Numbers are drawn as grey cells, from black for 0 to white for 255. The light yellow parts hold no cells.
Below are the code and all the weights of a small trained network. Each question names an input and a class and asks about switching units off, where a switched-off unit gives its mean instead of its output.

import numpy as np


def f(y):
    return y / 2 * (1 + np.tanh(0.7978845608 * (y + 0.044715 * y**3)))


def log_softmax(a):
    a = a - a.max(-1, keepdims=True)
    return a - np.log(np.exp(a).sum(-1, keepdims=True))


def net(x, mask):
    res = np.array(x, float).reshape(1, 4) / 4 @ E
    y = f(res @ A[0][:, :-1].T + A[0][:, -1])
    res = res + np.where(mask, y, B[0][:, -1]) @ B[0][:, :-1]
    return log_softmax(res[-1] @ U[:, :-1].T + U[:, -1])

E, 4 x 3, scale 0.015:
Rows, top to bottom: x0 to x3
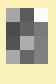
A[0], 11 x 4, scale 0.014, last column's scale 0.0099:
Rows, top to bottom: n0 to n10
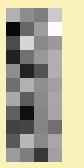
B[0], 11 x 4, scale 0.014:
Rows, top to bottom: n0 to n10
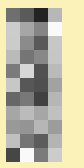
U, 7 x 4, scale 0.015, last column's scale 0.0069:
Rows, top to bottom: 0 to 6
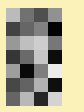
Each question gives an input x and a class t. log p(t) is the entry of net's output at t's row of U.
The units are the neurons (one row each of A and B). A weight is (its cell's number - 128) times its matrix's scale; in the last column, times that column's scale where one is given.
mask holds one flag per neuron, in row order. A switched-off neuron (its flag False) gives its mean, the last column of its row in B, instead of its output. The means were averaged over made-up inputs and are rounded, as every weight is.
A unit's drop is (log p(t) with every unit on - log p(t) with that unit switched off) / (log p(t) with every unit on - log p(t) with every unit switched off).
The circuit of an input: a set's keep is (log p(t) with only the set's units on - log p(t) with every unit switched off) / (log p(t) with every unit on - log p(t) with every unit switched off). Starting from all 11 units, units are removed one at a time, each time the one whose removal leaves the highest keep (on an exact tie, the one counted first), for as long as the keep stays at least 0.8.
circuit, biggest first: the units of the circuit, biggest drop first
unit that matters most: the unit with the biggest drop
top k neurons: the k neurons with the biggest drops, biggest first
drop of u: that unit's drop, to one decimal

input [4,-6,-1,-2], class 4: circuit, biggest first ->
[n10; n4; n1]
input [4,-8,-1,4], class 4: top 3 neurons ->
[n10; n4; n1]
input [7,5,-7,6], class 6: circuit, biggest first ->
[n6; n4]
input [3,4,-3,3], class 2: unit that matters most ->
n7
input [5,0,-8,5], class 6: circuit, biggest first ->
[n4; n6]
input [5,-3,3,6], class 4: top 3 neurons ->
[n10; n4; n1]
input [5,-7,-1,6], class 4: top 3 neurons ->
[n10; n1; n4]
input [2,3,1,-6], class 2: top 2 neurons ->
[n0; n6]
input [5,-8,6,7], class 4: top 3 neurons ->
[n10; n4; n1]
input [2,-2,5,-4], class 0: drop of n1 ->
0.0
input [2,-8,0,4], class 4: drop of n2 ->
0.1
